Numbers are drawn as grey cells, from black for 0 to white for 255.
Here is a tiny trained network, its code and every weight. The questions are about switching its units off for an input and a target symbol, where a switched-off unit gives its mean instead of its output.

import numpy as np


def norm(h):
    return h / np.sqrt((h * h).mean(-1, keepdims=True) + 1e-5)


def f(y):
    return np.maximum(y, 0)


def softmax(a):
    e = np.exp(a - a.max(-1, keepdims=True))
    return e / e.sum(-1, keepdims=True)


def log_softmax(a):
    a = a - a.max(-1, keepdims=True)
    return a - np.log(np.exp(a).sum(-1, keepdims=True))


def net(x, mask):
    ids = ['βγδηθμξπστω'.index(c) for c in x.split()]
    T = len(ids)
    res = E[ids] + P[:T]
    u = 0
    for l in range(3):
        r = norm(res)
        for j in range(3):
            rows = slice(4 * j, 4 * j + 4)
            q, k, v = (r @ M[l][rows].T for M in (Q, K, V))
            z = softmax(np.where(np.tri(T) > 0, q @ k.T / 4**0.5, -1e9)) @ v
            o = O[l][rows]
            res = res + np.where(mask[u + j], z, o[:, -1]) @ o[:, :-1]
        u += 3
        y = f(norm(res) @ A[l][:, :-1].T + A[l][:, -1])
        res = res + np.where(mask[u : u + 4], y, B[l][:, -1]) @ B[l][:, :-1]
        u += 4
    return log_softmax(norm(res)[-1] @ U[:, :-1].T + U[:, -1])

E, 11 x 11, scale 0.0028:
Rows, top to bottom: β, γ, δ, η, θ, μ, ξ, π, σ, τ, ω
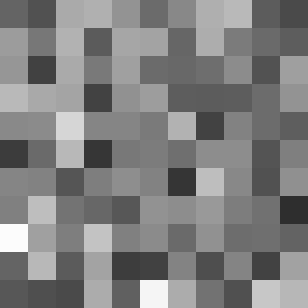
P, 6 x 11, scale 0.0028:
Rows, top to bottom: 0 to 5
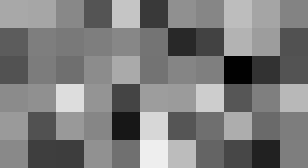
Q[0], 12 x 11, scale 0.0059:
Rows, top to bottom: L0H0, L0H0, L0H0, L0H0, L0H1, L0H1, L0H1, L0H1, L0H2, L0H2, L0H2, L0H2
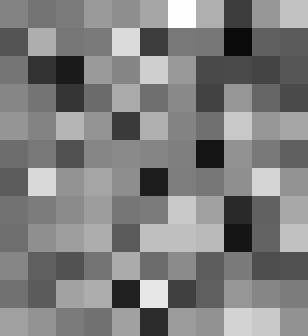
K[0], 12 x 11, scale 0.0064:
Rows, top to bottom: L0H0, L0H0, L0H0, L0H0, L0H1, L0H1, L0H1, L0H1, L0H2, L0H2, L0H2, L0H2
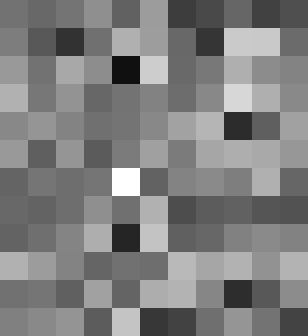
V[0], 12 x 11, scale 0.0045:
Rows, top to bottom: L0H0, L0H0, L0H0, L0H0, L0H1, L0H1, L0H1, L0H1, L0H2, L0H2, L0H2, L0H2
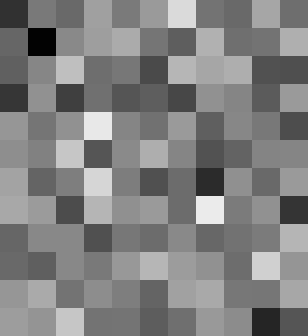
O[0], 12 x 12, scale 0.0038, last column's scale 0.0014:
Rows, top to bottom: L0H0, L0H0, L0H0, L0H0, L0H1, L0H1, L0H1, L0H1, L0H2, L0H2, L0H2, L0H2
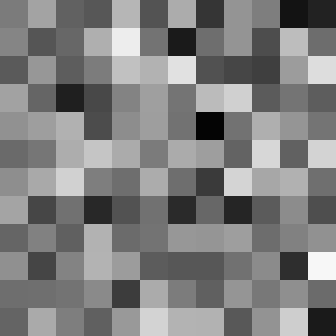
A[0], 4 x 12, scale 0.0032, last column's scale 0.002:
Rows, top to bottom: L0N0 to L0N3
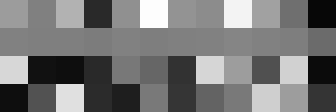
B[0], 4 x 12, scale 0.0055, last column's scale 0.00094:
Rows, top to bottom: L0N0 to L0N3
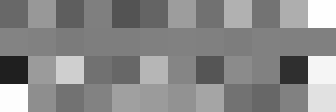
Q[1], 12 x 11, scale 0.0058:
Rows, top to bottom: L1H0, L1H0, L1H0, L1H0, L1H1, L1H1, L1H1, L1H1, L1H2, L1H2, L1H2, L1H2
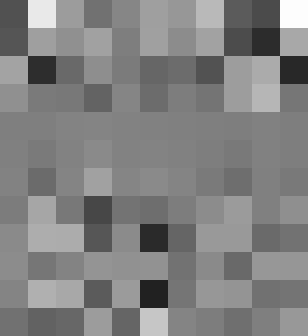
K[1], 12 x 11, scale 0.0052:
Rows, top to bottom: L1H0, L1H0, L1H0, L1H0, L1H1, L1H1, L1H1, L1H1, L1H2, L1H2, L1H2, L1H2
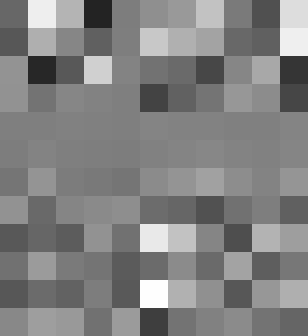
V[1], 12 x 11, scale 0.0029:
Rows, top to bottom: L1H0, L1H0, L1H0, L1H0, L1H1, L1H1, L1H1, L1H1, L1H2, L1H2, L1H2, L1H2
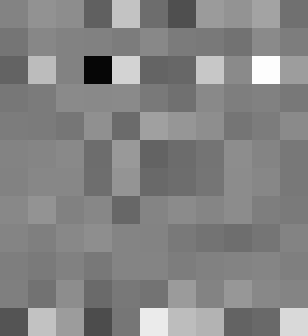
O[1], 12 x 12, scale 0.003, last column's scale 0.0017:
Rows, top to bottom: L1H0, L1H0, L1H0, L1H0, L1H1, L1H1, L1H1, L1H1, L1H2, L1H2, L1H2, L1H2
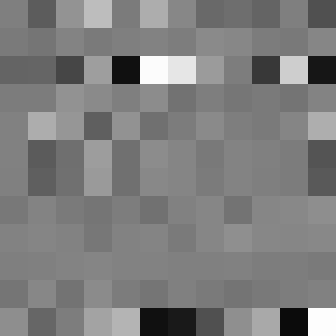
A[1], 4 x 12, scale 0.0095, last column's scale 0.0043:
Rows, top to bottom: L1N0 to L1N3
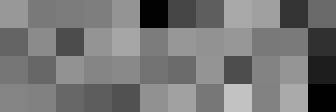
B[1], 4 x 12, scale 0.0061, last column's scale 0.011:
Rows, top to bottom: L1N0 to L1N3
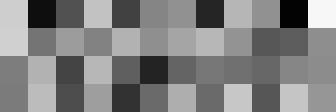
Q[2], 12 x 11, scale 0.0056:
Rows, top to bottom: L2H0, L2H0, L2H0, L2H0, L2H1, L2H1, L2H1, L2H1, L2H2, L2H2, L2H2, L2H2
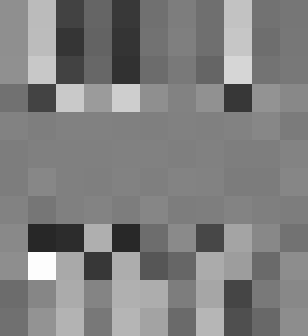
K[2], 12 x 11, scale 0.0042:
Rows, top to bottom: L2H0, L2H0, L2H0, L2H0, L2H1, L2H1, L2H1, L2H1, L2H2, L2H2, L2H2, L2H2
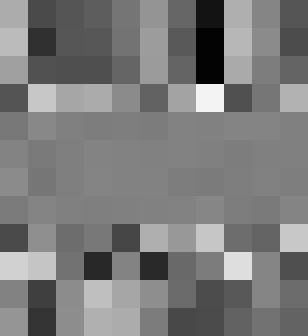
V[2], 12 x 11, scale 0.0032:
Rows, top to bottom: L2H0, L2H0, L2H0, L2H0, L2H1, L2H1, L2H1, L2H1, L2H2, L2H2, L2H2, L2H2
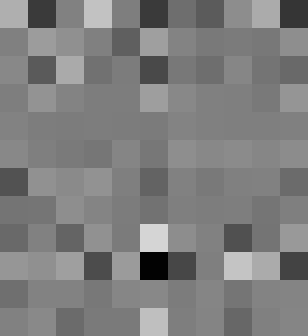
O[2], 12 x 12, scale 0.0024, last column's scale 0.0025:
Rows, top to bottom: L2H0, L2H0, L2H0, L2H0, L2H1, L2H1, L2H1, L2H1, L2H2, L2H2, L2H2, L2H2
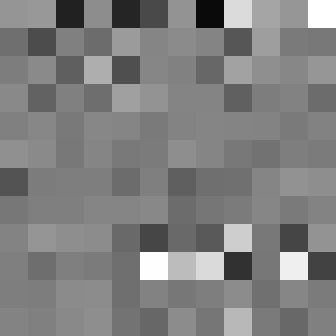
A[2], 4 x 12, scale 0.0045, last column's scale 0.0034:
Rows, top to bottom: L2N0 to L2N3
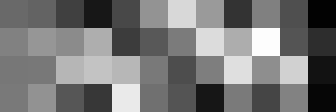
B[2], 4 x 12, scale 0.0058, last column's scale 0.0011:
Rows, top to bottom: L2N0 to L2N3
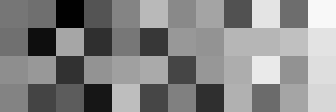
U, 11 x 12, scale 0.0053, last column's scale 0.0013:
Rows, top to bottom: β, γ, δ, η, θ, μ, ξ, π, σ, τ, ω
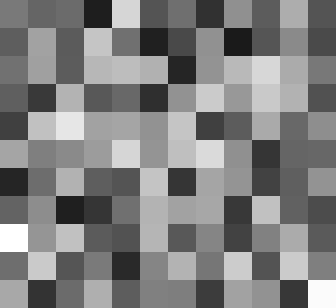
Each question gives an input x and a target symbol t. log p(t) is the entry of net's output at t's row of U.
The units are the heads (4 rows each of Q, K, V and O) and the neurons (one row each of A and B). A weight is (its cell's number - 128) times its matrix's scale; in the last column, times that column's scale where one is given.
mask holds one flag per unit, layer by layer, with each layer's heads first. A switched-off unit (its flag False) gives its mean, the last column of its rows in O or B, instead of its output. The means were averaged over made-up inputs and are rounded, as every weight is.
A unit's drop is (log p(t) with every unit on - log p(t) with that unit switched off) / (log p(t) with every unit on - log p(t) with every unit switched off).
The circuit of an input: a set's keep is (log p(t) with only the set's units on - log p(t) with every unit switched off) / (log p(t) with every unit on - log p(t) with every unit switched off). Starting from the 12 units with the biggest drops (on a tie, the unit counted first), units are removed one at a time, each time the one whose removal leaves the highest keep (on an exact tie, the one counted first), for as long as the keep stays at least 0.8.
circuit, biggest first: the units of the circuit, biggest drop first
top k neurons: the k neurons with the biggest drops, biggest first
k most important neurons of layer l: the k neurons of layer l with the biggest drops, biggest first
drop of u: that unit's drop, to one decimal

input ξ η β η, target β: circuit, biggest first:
(L0H0, L1N0)
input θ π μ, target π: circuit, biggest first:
(L0H0, L1N0, L2N0)
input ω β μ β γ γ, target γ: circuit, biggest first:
(L1N0, L1N2, L0H0)
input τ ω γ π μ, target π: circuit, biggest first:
(L0H1, L1N0, L2N0, L0H0)
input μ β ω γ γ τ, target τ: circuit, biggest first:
(L1H2, L1N0)
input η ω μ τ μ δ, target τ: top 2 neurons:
(L1N3, L1N0)
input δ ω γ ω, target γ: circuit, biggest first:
(L1N0, L1N2, L0H1)
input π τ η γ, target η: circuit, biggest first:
(L1N0, L2N1)
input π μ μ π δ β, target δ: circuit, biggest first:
(L0H0, L1N0, L2N2)
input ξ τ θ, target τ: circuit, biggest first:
(L0H0, L0H2, L1N0)
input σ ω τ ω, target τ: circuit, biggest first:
(L0H0, L1N0, L1N3)
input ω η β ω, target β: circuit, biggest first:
(L0H0, L1N0, L2N3)
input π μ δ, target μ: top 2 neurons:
(L1N0, L1N1)
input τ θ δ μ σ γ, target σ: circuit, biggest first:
(L0H0, L0H1, L1N0)
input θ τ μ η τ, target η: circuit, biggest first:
(L1N0, L2N1, L0H0, L0H1)
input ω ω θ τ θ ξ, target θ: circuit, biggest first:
(L0H0, L0H1, L1N0)
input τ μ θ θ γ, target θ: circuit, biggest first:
(L0H0, L1N0)
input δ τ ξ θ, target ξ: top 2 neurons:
(L1N0, L0N2)
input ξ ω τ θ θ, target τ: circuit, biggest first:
(L0H2, L1N0)
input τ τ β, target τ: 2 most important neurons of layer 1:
(L1N3, L1N0)
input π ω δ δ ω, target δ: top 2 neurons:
(L1N0, L2N2)
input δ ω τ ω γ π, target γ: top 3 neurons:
(L1N0, L1N2, L1N3)
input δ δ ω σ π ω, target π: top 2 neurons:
(L1N0, L2N0)
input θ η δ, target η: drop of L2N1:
0.3
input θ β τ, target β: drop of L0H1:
0.1
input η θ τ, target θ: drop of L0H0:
0.1
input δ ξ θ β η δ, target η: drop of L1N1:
0.0
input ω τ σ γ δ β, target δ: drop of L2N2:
0.4
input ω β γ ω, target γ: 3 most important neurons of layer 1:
(L1N0, L1N2, L1N3)
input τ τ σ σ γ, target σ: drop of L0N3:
0.1
